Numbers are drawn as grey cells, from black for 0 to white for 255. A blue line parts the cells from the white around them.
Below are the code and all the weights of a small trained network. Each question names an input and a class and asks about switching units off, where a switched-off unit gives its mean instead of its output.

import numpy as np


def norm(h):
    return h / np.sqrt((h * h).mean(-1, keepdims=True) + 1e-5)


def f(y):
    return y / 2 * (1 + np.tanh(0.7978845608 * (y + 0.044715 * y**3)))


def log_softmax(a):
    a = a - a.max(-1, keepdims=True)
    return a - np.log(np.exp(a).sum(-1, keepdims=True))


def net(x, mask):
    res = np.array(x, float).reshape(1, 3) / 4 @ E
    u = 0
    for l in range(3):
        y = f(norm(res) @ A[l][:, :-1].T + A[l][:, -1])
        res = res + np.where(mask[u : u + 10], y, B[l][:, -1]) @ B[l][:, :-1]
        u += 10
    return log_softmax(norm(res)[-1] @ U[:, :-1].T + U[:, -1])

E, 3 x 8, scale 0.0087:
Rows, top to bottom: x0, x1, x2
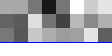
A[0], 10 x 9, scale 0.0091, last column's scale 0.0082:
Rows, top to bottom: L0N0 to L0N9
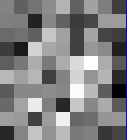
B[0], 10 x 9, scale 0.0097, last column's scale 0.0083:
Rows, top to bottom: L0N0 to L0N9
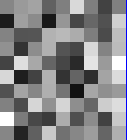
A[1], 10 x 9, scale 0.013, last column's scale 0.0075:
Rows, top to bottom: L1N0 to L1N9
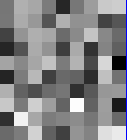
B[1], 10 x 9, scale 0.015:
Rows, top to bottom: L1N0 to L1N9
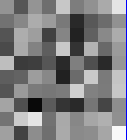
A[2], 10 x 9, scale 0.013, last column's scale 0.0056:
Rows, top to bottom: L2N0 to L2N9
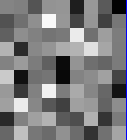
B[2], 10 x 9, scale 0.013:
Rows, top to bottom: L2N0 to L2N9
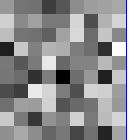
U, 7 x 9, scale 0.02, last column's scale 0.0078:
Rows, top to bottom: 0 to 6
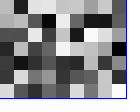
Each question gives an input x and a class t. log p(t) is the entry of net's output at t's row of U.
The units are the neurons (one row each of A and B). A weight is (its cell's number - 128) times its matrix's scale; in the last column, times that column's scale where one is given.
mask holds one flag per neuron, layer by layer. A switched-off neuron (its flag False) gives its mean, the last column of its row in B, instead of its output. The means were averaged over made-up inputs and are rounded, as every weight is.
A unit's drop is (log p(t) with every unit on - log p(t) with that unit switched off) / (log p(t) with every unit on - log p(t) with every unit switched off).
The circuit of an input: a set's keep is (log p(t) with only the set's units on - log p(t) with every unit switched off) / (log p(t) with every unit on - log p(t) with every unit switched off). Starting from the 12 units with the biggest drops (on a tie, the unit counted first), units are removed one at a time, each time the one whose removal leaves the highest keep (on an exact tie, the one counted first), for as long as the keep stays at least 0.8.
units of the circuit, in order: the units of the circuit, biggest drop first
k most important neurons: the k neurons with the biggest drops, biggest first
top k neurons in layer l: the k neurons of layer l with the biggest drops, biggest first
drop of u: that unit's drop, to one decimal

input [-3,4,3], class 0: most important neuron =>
L0N9
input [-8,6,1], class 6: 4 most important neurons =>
L1N9, L2N8, L1N0, L0N7
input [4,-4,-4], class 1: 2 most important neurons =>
L0N8, L1N5
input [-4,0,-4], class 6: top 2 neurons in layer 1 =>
L1N5, L1N2
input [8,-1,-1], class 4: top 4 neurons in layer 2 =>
L2N5, L2N3, L2N1, L2N8
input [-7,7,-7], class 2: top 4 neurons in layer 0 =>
L0N8, L0N5, L0N2, L0N1
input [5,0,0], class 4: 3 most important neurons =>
L0N5, L2N5, L0N1
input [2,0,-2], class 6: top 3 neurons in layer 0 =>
L0N4, L0N7, L0N5
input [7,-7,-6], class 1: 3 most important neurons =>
L1N5, L0N8, L0N1
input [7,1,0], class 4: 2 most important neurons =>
L0N5, L2N5
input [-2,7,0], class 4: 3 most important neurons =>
L0N7, L0N1, L0N4
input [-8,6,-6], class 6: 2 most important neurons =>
L2N8, L0N4
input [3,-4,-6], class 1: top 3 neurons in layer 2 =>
L2N9, L2N6, L2N5
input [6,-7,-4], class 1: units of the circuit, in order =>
L1N5
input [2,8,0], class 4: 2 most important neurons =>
L0N5, L0N7
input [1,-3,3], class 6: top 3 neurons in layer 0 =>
L0N8, L0N1, L0N2
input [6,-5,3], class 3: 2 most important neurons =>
L0N5, L2N3
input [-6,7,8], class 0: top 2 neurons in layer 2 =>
L2N1, L2N8
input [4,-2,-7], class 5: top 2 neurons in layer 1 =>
L1N9, L1N0
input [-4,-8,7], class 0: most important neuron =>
L2N6
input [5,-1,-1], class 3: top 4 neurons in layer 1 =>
L1N6, L1N0, L1N5, L1N7
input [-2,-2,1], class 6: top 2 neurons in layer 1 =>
L1N9, L1N0
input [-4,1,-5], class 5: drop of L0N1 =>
0.5
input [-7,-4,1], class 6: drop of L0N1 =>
0.2
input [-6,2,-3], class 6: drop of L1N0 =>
0.0
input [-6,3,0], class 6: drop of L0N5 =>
0.1
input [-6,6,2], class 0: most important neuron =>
L0N3
